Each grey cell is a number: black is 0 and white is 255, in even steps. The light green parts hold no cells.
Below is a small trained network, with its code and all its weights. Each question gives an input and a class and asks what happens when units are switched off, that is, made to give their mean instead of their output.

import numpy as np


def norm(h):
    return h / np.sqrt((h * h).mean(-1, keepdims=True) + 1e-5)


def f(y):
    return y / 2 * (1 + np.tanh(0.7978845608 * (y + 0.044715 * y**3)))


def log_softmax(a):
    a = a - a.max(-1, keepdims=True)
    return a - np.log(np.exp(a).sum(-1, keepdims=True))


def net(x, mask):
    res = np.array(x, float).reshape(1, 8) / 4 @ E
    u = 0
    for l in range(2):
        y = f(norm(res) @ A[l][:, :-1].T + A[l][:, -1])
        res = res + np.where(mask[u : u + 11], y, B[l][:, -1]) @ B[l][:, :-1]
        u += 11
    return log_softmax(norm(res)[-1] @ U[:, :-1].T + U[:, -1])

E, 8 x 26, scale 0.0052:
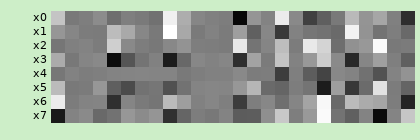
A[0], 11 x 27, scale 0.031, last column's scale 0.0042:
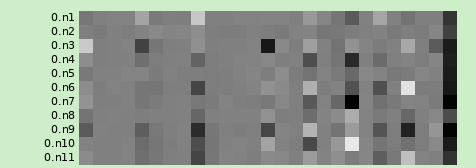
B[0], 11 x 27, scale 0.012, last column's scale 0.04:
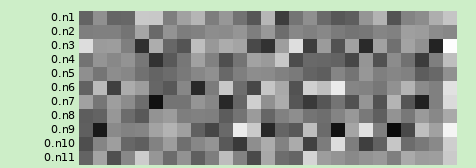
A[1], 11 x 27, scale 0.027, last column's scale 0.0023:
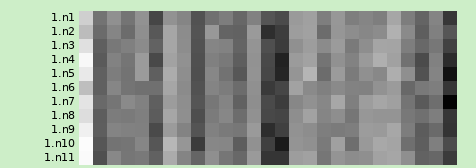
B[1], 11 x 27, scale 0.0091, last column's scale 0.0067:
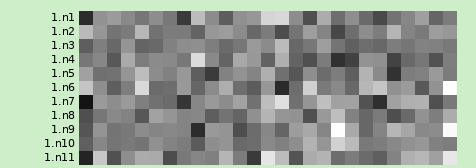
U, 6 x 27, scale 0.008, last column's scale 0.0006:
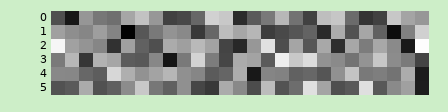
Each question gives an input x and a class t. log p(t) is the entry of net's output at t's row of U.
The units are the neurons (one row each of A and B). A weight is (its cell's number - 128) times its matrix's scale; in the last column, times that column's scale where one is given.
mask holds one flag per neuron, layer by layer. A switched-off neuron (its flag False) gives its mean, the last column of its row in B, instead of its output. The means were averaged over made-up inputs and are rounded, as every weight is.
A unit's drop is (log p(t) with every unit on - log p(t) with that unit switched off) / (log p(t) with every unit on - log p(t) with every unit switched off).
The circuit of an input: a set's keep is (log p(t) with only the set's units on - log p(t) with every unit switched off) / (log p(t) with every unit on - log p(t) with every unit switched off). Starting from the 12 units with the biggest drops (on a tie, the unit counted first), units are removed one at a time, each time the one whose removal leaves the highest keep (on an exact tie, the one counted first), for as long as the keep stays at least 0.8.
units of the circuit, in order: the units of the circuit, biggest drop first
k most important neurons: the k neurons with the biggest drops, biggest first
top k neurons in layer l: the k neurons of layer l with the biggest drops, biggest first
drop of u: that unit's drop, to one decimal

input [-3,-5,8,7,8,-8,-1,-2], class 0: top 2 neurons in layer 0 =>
(0.n9, 0.n7)
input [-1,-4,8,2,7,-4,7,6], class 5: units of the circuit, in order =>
(0.n10)
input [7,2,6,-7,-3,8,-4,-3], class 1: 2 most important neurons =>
(0.n7, 0.n11)
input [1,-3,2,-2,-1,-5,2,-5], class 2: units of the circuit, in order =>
(0.n9, 0.n6)
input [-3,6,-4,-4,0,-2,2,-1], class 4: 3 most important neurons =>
(0.n1, 0.n9, 0.n3)
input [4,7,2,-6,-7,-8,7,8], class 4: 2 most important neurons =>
(0.n3, 0.n9)
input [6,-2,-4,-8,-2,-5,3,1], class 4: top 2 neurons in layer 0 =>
(0.n1, 0.n9)
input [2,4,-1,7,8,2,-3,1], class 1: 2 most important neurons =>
(0.n7, 0.n4)
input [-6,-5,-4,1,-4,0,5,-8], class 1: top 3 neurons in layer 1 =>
(1.n9, 1.n11, 1.n6)
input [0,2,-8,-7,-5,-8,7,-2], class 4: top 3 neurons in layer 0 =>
(0.n1, 0.n3, 0.n9)
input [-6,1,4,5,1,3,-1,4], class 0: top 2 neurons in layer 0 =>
(0.n9, 0.n8)
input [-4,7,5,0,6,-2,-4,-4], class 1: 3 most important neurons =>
(0.n9, 0.n11, 0.n3)
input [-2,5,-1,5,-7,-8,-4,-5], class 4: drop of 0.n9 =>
0.5
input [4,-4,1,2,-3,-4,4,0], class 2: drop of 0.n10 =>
0.0
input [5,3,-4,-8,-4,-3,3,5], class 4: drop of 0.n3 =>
0.1
